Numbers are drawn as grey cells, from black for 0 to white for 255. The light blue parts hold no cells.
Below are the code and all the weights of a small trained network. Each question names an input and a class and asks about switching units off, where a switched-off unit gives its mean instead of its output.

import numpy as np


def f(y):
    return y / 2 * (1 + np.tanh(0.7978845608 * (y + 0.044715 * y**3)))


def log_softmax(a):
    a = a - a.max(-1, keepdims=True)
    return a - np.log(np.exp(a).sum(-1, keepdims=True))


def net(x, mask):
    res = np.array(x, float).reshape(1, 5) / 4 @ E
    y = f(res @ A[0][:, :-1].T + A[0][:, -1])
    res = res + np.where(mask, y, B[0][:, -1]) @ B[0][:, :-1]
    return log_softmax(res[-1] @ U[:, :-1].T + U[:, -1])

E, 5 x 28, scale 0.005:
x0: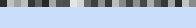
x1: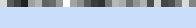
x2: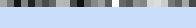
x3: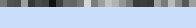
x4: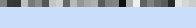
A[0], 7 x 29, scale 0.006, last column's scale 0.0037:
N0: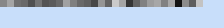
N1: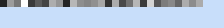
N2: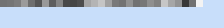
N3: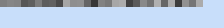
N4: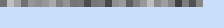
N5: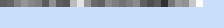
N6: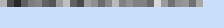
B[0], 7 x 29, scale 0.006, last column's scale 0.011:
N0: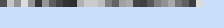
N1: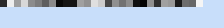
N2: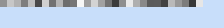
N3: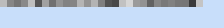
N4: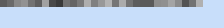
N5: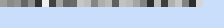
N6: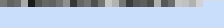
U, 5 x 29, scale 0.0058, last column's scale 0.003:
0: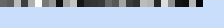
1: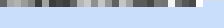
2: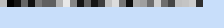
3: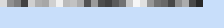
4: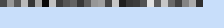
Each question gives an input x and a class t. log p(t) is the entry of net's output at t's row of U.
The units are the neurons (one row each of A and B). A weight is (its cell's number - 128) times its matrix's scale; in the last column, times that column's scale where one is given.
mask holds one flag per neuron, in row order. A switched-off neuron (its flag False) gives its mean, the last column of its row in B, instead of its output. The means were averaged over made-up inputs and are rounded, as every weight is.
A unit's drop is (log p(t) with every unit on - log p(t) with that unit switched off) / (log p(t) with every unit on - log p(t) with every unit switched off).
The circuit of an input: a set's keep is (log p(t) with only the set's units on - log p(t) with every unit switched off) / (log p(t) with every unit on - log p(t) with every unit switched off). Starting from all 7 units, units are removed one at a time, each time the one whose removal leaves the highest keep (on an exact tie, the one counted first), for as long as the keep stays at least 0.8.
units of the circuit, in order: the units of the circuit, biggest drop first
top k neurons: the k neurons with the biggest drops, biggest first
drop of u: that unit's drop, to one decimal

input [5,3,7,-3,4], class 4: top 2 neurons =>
[N2 N5]
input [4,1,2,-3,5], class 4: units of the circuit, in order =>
[N2 N0]
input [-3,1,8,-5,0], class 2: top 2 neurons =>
[N1 N6]
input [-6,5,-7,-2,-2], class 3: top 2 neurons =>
[N1 N0]
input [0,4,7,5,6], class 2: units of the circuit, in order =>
[N6]
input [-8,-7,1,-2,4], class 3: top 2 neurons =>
[N1 N0]
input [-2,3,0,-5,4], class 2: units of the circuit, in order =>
[N2 N1]
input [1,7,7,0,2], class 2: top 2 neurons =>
[N6 N1]
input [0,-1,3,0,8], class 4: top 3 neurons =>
[N2 N0 N3]
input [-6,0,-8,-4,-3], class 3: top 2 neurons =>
[N1 N0]
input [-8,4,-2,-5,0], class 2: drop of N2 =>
0.1
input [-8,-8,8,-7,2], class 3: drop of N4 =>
-0.1
